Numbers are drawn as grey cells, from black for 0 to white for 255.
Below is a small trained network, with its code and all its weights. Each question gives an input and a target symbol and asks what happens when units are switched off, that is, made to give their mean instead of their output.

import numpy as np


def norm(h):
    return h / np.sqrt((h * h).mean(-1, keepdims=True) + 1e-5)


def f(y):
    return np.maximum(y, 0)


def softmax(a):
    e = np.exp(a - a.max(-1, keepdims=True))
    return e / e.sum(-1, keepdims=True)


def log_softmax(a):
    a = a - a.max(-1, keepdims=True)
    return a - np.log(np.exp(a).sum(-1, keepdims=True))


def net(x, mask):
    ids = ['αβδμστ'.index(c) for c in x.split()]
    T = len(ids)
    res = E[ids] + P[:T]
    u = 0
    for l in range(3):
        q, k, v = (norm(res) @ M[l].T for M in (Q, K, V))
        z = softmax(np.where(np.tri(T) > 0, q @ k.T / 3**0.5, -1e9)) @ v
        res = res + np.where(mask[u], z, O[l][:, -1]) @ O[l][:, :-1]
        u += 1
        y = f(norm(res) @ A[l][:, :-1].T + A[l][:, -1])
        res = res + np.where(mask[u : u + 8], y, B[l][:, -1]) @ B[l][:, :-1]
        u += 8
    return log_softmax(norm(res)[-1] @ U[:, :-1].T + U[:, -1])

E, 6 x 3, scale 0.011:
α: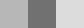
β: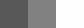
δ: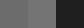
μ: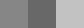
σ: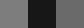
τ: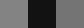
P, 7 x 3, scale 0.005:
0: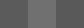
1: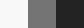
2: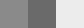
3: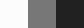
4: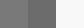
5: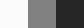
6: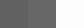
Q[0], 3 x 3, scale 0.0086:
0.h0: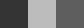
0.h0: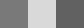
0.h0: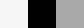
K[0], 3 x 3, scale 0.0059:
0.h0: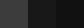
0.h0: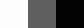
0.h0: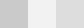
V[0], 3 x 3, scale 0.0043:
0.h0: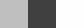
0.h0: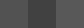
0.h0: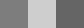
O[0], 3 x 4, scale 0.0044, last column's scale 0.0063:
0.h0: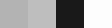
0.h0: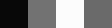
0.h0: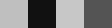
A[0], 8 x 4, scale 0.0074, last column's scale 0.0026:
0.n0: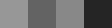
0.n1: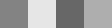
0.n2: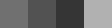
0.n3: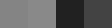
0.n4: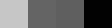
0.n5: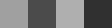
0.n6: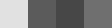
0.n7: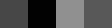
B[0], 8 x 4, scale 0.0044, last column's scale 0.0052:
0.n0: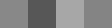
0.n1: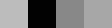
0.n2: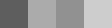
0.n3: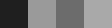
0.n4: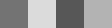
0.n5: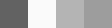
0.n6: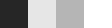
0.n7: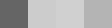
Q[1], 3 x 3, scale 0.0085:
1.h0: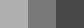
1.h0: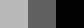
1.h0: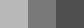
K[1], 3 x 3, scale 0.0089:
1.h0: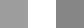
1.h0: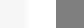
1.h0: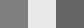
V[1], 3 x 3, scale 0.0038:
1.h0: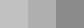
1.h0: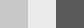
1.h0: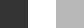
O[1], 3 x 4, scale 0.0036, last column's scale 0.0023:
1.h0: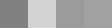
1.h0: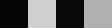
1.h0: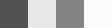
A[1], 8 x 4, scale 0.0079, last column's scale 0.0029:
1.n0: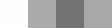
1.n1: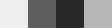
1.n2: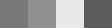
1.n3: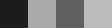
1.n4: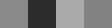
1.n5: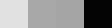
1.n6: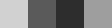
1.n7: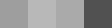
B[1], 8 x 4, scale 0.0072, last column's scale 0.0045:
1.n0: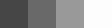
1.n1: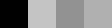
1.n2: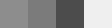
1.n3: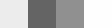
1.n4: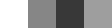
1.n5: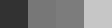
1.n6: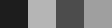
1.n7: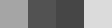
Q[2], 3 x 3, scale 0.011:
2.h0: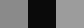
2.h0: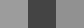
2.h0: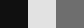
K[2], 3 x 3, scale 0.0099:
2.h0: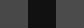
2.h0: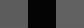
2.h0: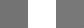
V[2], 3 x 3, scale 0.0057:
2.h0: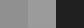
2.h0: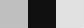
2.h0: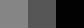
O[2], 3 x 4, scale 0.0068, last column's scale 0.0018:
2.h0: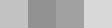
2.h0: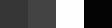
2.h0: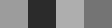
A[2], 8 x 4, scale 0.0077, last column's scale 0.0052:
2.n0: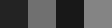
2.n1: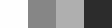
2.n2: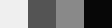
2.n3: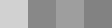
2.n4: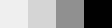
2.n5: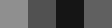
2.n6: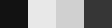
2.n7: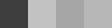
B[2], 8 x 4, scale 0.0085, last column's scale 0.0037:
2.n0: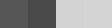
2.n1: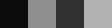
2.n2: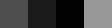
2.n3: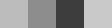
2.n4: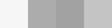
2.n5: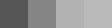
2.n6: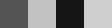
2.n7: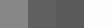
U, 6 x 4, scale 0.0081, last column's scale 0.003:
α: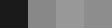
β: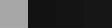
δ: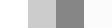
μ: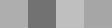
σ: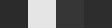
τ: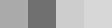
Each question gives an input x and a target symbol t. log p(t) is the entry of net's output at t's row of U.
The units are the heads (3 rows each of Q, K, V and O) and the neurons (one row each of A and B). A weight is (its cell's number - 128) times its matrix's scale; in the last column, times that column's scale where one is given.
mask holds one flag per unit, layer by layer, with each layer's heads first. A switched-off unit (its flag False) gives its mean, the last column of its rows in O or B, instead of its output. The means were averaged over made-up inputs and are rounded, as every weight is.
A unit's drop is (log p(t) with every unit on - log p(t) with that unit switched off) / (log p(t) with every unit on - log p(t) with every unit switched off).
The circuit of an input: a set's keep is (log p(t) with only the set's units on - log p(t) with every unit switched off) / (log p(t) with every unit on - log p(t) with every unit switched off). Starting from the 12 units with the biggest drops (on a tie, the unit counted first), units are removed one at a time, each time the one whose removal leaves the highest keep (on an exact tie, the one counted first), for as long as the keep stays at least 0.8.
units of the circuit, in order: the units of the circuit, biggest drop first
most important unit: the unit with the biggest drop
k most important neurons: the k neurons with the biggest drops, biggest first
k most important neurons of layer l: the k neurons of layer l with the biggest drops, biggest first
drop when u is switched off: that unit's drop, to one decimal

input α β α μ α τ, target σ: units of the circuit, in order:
[1.n1]
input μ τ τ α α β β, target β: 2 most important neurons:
[0.n6 1.n4]
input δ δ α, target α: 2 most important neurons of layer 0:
[0.n7 0.n6]
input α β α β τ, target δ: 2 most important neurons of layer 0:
[0.n7 0.n6]
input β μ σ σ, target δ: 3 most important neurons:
[0.n6 1.n3 1.n7]
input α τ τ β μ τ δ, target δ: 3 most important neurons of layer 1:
[1.n3 1.n7 1.n4]
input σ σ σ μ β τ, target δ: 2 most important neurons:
[0.n6 1.n3]
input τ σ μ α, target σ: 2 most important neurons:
[1.n0 1.n1]
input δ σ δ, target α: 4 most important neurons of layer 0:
[0.n7 0.n6 0.n2 0.n1]
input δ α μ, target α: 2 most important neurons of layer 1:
[1.n3 1.n2]
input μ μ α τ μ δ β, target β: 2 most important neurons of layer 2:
[2.n1 2.n2]
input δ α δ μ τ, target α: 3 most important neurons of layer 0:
[0.n6 0.n7 0.n2]
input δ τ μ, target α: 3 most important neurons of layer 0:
[0.n7 0.n6 0.n1]
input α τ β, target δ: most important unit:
2.n4
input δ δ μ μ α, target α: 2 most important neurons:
[0.n6 1.n3]
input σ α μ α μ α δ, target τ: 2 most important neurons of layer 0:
[0.n6 0.n4]
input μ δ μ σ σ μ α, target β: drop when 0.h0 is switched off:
0.5
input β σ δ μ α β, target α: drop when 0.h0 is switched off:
0.2
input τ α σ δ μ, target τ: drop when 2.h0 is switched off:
1.6
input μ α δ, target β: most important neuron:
[1.n3]
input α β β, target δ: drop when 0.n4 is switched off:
-0.1
